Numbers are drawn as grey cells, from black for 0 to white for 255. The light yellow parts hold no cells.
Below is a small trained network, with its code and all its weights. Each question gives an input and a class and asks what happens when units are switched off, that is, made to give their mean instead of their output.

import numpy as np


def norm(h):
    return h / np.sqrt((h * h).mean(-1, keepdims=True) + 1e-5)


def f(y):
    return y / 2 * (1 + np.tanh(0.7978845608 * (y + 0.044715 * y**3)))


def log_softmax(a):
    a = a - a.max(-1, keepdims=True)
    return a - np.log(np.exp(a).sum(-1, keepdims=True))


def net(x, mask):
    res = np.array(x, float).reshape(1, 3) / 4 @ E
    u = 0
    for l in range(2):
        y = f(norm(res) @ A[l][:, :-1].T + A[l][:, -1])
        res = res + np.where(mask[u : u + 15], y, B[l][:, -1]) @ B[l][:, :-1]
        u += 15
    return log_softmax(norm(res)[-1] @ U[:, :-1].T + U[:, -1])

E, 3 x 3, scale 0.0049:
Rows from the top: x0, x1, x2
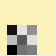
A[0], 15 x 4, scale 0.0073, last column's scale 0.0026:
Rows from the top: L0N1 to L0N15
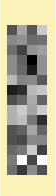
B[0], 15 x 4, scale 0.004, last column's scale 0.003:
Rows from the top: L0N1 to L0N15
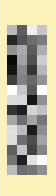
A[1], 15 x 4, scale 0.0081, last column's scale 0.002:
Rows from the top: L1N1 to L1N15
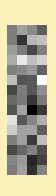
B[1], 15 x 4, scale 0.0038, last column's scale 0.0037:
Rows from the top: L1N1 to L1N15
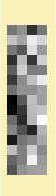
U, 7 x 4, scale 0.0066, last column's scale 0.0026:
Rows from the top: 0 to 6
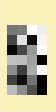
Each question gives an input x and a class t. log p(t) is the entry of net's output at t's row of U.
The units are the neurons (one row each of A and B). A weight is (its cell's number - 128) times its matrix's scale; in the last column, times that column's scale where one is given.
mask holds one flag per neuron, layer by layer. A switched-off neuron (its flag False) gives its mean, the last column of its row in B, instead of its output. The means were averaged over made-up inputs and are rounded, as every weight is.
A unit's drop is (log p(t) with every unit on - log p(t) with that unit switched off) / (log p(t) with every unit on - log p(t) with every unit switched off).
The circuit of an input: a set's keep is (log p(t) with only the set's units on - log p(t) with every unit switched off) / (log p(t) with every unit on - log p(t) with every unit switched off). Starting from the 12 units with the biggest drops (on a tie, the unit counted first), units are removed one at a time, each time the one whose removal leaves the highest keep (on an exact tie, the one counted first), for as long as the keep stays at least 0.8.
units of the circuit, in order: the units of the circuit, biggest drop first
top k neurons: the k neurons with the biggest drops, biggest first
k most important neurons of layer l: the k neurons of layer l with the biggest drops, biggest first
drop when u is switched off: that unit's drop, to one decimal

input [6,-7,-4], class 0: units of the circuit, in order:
L0N14, L0N1
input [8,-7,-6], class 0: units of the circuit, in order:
L0N14, L0N1
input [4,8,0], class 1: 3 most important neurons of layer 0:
L0N14, L0N13, L0N1
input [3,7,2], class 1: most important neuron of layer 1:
L1N4
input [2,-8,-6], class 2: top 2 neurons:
L0N4, L0N5
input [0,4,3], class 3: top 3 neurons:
L0N7, L0N4, L0N5
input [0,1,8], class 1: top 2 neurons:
L0N7, L0N9
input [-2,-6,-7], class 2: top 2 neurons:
L0N4, L0N5
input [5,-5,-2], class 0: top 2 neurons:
L0N14, L0N1
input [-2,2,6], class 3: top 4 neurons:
L0N7, L0N4, L0N12, L0N5
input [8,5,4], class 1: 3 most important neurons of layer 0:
L0N7, L0N8, L0N11
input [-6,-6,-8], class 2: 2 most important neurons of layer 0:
L0N4, L0N5
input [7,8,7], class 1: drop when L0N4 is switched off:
0.0
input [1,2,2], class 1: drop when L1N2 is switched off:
0.1
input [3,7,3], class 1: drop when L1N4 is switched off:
0.2
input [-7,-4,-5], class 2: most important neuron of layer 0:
L0N4
